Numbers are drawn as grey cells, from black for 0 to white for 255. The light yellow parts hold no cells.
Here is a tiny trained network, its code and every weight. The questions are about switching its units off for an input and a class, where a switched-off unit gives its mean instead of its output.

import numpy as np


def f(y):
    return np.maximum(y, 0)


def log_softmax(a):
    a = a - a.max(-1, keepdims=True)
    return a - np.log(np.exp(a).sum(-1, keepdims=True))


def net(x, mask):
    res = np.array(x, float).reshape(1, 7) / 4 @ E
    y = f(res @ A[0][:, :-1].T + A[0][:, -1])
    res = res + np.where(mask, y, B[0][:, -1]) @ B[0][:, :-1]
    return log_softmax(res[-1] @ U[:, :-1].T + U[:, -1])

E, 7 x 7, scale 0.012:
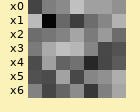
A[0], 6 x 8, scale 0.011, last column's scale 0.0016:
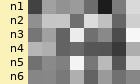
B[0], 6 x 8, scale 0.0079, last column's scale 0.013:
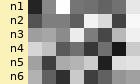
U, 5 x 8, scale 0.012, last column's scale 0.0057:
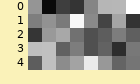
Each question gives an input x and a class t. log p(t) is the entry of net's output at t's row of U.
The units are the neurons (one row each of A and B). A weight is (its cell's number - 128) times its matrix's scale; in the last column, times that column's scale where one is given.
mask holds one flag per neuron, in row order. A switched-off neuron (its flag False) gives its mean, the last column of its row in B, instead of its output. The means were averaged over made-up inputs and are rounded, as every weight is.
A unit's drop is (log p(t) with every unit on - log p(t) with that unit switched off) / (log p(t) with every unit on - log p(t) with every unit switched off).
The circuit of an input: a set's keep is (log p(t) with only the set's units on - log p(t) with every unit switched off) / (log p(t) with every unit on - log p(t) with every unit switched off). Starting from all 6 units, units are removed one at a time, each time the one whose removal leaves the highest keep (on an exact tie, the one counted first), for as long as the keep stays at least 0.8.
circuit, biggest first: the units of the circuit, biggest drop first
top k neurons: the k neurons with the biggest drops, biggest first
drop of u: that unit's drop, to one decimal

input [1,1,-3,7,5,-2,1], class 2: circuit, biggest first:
[n1]
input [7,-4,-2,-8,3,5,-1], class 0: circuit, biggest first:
[n1, n3]
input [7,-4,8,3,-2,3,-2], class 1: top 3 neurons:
[n5, n3, n6]
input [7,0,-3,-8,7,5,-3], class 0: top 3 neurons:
[n1, n3, n4]
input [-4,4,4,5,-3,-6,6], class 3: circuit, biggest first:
[n4, n5]
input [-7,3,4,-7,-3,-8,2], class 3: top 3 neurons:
[n4, n5, n2]
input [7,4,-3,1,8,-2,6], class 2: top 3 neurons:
[n5, n1, n3]
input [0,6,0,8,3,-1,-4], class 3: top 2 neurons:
[n4, n5]
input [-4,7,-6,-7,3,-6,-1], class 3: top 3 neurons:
[n4, n5, n2]
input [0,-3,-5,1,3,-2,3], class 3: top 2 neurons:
[n4, n5]
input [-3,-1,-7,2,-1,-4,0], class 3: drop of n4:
0.1
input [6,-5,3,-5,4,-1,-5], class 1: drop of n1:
0.0
